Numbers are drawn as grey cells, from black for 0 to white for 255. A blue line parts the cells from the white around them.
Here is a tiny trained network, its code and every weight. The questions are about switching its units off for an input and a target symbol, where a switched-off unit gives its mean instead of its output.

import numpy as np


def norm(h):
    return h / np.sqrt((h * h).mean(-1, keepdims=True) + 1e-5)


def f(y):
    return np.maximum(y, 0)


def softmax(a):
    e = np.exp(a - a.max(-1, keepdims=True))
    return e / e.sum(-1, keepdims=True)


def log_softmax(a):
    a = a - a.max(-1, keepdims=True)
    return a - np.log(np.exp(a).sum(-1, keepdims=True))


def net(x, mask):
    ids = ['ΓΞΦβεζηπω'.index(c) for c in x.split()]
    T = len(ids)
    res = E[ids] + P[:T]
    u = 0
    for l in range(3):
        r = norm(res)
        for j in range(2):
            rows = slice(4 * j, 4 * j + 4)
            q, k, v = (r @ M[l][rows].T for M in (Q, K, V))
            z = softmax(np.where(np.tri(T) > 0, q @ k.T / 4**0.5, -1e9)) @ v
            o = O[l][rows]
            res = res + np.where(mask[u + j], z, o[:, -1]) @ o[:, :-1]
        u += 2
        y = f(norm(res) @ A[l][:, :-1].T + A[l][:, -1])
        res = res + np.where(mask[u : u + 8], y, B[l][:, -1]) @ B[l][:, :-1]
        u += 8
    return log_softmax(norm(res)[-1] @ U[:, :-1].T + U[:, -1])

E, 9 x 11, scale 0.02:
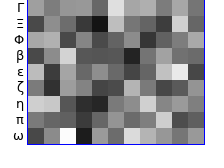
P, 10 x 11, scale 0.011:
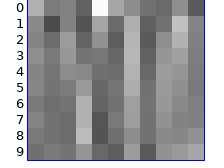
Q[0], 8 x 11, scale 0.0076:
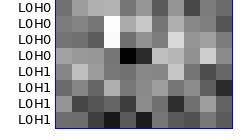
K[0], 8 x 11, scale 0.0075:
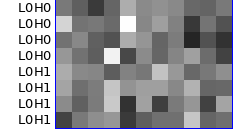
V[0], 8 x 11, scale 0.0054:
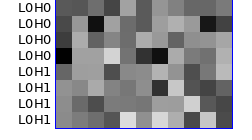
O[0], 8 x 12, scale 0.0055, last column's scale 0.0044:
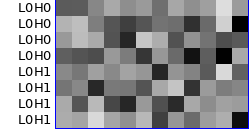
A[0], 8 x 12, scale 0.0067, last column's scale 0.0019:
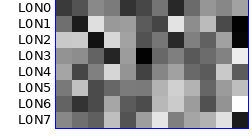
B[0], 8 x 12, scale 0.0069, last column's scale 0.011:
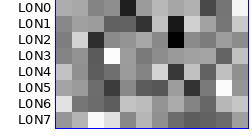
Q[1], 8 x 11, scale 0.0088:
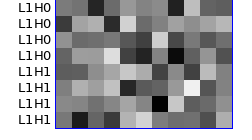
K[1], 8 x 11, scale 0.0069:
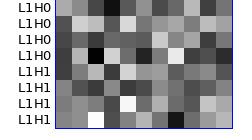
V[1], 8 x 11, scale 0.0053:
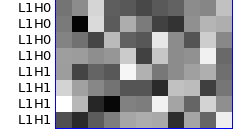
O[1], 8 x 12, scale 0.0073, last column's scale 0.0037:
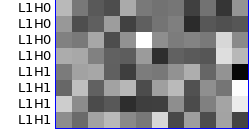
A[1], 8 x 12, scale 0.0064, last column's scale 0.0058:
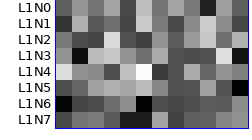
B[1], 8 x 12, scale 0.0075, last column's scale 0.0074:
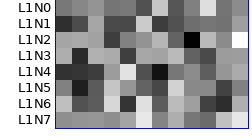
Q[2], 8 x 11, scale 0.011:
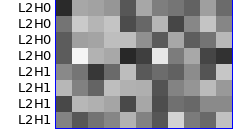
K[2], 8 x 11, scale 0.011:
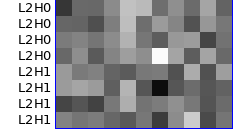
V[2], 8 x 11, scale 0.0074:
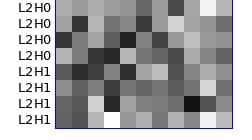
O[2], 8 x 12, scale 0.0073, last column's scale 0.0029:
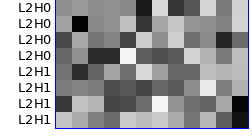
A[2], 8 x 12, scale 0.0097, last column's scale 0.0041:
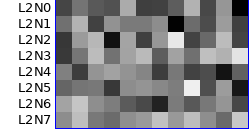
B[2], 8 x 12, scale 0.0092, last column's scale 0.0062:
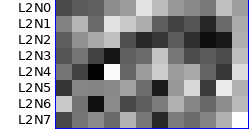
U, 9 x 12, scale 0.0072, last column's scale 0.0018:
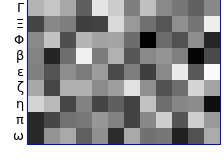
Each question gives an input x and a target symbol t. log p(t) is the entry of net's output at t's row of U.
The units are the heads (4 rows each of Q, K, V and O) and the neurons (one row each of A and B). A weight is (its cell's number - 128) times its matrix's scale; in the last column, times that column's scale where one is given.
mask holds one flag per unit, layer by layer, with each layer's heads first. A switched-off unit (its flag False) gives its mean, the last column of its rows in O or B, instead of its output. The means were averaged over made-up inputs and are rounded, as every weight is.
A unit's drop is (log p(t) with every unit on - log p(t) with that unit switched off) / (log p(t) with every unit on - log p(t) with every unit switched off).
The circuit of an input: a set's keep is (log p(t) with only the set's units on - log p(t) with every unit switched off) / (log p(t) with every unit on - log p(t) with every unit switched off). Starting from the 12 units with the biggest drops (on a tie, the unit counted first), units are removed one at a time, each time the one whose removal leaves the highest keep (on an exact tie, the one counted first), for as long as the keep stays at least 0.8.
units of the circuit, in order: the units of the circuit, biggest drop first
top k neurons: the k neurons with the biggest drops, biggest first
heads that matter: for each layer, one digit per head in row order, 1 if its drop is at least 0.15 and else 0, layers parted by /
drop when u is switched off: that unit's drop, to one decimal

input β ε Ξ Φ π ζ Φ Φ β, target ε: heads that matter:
10 / 00 / 10
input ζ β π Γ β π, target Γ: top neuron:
[L0N7]
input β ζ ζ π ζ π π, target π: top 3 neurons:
[L0N6 L1N4 L2N5]
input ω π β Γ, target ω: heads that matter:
01 / 10 / 01
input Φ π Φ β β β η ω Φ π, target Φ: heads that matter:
10 / 01 / 10
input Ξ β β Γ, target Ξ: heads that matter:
00 / 00 / 01
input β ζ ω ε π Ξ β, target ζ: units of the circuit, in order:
[L2H0 L2H1]
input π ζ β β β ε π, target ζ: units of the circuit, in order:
[L2H0 L0H0 L2H1]
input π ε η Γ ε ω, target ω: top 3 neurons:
[L2N2 L0N0 L0N3]
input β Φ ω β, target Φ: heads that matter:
01 / 00 / 10
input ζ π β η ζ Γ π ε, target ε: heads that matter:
00 / 00 / 00
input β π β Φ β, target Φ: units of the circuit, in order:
[L2H0 L2N1]
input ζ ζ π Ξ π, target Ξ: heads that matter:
01 / 10 / 11
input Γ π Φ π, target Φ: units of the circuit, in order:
[L2H0]
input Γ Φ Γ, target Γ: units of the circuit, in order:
[L2H1 L0H1]
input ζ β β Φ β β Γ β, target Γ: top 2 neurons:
[L0N0 L0N7]
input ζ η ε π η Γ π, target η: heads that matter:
11 / 11 / 00
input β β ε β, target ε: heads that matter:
00 / 10 / 00
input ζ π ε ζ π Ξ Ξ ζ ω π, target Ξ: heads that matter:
11 / 10 / 11
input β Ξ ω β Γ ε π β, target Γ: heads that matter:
10 / 01 / 01
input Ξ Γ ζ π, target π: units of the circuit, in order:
[L2N5]
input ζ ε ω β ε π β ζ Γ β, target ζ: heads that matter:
00 / 00 / 10
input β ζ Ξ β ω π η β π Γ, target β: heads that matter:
01 / 00 / 01
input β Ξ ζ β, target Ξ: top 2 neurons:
[L0N1 L1N6]
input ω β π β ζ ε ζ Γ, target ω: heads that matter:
00 / 10 / 01
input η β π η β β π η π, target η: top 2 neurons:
[L0N1 L0N6]
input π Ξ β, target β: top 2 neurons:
[L1N6 L1N1]
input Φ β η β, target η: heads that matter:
00 / 11 / 00
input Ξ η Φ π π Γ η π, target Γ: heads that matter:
01 / 10 / 01
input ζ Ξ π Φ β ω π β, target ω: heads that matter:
10 / 01 / 01
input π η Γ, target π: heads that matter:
10 / 00 / 10
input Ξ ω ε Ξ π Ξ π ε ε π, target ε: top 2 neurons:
[L1N2 L1N1]
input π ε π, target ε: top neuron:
[L0N6]
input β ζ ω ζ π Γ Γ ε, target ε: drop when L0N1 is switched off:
-0.1
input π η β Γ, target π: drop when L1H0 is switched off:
0.1
